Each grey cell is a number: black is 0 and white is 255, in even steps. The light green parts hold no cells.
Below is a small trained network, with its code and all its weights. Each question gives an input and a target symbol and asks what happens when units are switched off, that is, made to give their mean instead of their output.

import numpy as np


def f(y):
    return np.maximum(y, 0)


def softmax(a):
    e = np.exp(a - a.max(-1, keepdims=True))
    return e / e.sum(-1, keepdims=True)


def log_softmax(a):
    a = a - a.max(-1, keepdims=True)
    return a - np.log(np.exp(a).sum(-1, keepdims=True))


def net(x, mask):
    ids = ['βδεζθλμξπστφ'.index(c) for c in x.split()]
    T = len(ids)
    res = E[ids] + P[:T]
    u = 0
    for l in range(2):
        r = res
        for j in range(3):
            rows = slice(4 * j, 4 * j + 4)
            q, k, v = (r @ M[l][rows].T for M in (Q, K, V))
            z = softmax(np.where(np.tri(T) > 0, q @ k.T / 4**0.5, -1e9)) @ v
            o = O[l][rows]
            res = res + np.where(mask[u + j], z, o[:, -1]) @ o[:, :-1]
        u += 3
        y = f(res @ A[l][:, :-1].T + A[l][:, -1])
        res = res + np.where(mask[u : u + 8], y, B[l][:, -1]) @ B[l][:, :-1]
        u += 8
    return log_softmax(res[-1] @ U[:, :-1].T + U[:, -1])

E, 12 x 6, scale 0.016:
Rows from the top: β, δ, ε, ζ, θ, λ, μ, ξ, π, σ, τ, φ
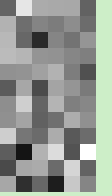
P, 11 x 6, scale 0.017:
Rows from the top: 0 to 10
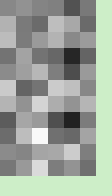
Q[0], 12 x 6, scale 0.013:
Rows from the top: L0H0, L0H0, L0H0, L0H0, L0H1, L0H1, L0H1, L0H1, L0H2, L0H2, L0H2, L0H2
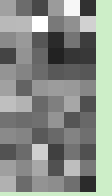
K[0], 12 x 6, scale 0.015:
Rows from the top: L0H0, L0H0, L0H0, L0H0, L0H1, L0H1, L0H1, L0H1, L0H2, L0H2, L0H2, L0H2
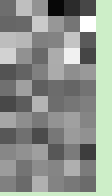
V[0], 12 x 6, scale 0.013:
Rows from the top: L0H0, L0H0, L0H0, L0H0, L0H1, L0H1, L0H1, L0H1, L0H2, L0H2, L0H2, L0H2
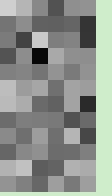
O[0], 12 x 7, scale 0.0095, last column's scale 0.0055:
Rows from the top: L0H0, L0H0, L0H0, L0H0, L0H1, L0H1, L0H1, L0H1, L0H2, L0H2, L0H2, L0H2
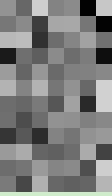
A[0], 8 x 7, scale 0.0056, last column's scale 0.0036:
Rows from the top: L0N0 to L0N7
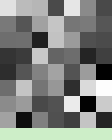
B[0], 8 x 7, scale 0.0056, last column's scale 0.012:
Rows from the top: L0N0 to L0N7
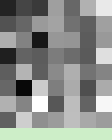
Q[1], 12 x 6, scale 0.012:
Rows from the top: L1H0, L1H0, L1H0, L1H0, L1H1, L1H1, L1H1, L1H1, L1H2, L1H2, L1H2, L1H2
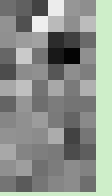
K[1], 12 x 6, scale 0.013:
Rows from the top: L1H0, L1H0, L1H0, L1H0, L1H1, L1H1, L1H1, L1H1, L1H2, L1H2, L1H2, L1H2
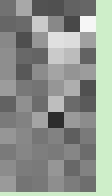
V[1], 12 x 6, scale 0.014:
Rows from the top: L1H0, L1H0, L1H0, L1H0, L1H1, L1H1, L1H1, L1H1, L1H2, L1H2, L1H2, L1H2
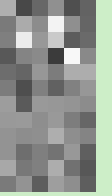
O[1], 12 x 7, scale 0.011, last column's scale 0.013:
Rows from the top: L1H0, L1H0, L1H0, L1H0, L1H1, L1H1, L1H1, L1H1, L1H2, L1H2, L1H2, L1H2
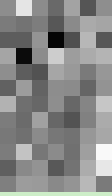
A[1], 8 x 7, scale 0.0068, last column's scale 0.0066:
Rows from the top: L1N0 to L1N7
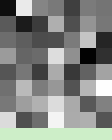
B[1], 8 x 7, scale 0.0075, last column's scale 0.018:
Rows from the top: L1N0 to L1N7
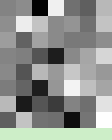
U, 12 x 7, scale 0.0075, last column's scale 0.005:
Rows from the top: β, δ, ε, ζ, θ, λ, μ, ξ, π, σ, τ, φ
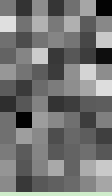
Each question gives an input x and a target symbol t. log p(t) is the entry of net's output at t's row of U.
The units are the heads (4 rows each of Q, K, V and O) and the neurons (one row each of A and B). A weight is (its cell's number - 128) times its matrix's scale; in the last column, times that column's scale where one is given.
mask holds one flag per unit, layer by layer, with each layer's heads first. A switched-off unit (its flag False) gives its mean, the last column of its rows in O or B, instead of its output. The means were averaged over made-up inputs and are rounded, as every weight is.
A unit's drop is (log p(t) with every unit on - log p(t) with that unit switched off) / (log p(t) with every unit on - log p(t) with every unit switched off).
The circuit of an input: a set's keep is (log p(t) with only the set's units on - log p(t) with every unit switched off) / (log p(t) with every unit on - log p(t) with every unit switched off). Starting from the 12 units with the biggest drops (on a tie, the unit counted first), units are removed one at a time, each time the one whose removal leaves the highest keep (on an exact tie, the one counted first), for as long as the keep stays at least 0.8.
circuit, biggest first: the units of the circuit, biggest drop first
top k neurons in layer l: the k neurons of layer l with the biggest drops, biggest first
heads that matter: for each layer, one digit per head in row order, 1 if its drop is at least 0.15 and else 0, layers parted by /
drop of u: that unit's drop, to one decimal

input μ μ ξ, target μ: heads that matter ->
101 / 100
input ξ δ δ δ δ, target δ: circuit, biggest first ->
[L1H0; L0H0]
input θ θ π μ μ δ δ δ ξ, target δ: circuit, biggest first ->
[L0H0]
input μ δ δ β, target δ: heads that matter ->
000 / 100
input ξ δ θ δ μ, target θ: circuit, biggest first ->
[L1H0; L1N5]
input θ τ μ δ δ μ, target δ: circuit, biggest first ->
[L1N7; L1H0]
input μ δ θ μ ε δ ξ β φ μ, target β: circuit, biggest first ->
[L1H0; L0H2]
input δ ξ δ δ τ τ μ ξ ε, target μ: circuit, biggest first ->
[L0H0; L1H0; L0N3]
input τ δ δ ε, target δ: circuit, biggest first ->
[L1H0; L0H2]
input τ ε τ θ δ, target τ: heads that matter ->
100 / 100
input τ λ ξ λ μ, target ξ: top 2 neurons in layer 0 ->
[L0N3; L0N6]
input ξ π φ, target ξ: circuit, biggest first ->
[L0H0; L1H0]
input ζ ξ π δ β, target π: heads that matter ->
000 / 100
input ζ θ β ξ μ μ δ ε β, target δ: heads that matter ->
100 / 100
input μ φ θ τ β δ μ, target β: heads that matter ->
000 / 100
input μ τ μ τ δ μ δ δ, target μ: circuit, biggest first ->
[L0H0]
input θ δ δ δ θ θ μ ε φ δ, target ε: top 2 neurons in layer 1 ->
[L1N0; L1N7]
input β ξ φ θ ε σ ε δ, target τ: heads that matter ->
110 / 000
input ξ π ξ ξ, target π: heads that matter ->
000 / 100
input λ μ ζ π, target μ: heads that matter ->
100 / 100
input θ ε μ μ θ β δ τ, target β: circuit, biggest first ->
[L1H0; L0H0]
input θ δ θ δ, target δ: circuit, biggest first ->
[L1H0; L1N7; L0H2; L0H1]
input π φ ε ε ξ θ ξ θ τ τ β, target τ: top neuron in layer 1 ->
[L1N7]
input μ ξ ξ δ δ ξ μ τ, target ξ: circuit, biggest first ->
[L1H0; L0H0; L0N6]
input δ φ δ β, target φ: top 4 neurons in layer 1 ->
[L1N3; L1N6; L1N7; L1N1]
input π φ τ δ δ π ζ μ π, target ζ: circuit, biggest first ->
[L0H0; L1H0]
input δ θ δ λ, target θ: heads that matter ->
100 / 100
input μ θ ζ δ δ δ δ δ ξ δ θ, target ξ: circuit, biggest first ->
[L1H0]
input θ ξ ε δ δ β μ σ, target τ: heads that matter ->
100 / 000
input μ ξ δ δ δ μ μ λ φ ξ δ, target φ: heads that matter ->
100 / 100
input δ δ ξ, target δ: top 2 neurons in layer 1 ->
[L1N7; L1N3]
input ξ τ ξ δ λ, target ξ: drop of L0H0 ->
0.5
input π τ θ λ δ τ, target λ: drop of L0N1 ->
0.0
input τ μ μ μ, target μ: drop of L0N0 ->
0.1
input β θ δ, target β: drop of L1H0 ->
0.7
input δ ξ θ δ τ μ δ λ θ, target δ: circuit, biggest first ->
[L0H0]
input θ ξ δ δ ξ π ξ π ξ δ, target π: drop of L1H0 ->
1.2
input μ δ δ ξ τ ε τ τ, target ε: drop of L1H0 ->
0.2
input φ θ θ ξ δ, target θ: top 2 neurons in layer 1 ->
[L1N5; L1N7]
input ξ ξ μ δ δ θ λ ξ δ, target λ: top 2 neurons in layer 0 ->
[L0N6; L0N3]
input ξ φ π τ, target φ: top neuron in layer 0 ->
[L0N6]
